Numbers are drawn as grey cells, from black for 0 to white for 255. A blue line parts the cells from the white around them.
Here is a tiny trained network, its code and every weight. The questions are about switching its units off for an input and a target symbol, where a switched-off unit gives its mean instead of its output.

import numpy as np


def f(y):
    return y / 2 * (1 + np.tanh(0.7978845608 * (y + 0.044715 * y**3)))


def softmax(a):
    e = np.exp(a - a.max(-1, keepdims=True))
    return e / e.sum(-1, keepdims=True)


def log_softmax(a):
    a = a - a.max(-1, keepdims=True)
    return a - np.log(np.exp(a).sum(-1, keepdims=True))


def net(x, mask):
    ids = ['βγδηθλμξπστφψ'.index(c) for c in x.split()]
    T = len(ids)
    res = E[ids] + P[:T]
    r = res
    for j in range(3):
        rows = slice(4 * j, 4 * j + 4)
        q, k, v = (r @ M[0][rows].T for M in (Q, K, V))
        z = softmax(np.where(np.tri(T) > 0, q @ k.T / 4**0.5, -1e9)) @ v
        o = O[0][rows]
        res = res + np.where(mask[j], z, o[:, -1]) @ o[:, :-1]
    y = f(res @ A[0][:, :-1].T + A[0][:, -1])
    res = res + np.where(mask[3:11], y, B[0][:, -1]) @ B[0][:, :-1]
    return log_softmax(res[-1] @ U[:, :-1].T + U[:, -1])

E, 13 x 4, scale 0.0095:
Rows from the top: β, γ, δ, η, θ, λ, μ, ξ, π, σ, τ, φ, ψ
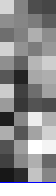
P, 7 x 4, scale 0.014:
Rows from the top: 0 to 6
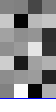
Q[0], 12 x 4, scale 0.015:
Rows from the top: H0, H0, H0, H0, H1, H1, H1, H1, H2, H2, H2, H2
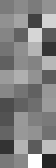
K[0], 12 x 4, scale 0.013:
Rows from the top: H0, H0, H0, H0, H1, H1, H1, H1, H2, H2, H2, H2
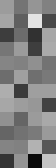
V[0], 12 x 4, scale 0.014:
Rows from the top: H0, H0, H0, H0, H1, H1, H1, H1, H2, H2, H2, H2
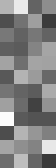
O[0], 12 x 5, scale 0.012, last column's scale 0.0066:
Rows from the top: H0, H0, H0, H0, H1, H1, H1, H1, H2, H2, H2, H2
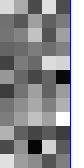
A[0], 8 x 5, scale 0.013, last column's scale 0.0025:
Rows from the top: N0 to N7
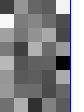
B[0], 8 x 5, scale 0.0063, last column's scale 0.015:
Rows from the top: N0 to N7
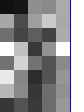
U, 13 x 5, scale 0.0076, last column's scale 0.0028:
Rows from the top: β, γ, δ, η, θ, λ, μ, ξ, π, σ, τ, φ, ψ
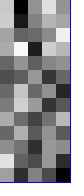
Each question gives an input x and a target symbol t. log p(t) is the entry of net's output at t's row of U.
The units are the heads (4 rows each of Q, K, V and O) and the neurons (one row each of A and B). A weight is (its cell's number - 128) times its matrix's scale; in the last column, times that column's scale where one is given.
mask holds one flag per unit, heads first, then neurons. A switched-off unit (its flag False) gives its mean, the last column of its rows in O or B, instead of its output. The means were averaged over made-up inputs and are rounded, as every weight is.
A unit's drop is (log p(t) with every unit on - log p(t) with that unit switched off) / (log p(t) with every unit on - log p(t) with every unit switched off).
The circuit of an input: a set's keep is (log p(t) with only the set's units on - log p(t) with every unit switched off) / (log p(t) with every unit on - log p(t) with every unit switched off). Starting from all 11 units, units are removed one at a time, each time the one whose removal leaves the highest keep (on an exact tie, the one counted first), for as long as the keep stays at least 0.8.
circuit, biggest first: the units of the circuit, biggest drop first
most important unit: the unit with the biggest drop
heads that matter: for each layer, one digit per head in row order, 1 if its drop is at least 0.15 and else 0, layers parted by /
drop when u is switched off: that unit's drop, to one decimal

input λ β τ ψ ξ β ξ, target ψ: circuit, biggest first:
[H2 H0]
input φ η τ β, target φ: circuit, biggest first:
[H2 H1 N5 N6]
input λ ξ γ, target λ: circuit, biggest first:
[N0 H0]
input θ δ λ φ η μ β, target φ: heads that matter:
001
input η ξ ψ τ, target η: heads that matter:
101
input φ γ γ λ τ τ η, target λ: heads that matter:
100
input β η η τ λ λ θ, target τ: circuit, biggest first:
[H2 N7]
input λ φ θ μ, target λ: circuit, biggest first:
[H0]
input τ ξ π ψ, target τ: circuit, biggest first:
[H2 H1]
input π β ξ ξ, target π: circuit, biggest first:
[H2 H1 N5]
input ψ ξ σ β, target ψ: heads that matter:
101
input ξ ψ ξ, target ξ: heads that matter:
001
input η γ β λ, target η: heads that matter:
101
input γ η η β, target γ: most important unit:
N1
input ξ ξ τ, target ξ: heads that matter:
001
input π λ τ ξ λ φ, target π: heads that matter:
011
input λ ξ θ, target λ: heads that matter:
101
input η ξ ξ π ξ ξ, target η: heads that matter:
101
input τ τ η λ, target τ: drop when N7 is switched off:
0.1
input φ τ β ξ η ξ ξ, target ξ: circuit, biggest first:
[H2]
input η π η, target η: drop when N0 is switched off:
0.1
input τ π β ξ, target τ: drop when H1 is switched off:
0.1
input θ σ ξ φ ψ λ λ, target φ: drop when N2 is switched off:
0.0
